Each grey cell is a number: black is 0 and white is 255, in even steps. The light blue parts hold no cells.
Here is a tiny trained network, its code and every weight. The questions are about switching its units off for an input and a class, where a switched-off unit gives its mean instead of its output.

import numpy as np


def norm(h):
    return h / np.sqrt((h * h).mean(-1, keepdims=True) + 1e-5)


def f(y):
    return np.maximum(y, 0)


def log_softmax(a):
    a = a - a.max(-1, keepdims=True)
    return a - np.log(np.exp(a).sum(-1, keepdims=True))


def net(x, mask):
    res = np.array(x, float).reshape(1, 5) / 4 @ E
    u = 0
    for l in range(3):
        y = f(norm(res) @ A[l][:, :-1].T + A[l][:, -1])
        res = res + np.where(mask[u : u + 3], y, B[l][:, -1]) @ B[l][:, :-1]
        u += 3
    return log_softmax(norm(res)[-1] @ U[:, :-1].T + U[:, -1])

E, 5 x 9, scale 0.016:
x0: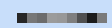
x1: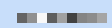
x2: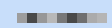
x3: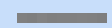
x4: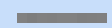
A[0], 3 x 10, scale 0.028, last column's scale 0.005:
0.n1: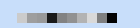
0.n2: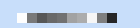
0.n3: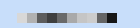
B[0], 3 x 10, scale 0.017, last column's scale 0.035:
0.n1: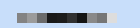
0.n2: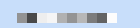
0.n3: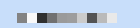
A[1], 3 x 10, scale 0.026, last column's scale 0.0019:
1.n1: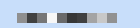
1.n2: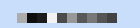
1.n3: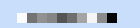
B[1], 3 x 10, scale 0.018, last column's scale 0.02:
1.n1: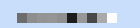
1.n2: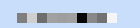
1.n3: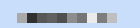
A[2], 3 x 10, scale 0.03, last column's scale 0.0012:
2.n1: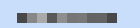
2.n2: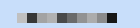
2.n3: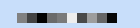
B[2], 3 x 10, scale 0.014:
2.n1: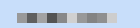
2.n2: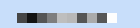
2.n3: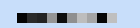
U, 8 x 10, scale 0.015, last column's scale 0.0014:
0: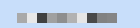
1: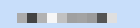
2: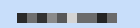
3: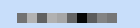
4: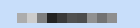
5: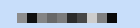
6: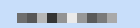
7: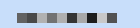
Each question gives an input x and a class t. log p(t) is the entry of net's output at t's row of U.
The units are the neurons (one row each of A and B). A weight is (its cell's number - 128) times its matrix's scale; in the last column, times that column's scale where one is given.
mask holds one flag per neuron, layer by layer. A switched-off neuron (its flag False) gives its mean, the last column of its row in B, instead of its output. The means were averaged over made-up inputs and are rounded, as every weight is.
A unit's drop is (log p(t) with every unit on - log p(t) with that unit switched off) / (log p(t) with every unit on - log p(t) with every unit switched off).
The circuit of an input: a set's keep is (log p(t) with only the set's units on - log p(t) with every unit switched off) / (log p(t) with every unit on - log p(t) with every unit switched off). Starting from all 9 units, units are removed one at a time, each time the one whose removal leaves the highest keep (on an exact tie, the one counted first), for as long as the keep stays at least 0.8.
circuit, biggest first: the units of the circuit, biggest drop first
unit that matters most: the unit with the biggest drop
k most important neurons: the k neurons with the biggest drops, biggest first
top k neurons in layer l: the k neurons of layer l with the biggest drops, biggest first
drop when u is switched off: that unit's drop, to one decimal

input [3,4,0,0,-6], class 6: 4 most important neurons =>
(0.n3; 0.n2; 0.n1; 1.n1)
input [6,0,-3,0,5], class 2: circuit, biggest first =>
(1.n1; 0.n2; 2.n3)
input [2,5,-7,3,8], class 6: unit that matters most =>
0.n3
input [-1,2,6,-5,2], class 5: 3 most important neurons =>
(0.n3; 1.n3; 0.n2)
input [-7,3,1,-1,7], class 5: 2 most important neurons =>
(0.n1; 0.n2)
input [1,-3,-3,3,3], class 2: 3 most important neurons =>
(1.n1; 0.n2; 0.n3)
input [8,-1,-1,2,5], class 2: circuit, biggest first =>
(0.n2; 1.n1; 2.n3)
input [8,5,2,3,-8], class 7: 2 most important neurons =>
(0.n3; 0.n1)
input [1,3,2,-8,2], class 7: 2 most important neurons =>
(0.n3; 0.n1)
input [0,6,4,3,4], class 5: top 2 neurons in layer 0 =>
(0.n3; 0.n2)
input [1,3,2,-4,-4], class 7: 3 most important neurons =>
(0.n3; 0.n1; 0.n2)
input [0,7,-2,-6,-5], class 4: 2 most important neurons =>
(0.n2; 2.n2)
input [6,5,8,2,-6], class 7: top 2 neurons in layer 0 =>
(0.n3; 0.n2)
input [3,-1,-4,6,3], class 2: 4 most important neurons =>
(1.n1; 0.n2; 0.n3; 2.n3)
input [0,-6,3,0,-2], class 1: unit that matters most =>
0.n1
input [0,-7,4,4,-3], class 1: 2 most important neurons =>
(0.n1; 0.n2)
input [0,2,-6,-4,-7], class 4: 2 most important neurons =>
(0.n2; 1.n3)
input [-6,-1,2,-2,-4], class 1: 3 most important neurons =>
(0.n2; 0.n3; 2.n2)
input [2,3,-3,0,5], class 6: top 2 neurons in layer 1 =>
(1.n3; 1.n2)
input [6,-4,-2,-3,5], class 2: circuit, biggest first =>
(1.n1)
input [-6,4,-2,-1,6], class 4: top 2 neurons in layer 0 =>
(0.n1; 0.n3)
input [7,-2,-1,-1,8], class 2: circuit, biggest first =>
(0.n2; 1.n1; 2.n3)
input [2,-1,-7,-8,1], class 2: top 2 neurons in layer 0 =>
(0.n2; 0.n3)
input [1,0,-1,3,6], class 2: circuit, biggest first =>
(1.n1; 0.n2; 2.n3)
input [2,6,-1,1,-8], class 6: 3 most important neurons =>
(0.n3; 0.n2; 0.n1)
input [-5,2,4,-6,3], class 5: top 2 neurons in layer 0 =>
(0.n1; 0.n2)
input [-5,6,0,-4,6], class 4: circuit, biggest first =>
(0.n1)
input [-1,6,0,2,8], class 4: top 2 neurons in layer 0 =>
(0.n2; 0.n1)
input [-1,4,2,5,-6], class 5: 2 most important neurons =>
(0.n3; 1.n2)
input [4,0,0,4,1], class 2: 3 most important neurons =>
(0.n2; 1.n1; 0.n3)
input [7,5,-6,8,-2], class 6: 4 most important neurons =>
(0.n3; 0.n2; 0.n1; 1.n1)
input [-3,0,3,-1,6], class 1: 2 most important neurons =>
(0.n2; 0.n3)
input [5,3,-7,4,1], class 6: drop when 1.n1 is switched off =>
0.1
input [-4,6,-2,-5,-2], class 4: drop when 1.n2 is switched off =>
0.0
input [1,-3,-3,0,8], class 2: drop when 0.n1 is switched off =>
0.1
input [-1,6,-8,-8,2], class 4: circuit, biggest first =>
(0.n2)
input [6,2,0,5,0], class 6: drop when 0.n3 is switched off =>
0.8
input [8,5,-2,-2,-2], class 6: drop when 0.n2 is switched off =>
0.6
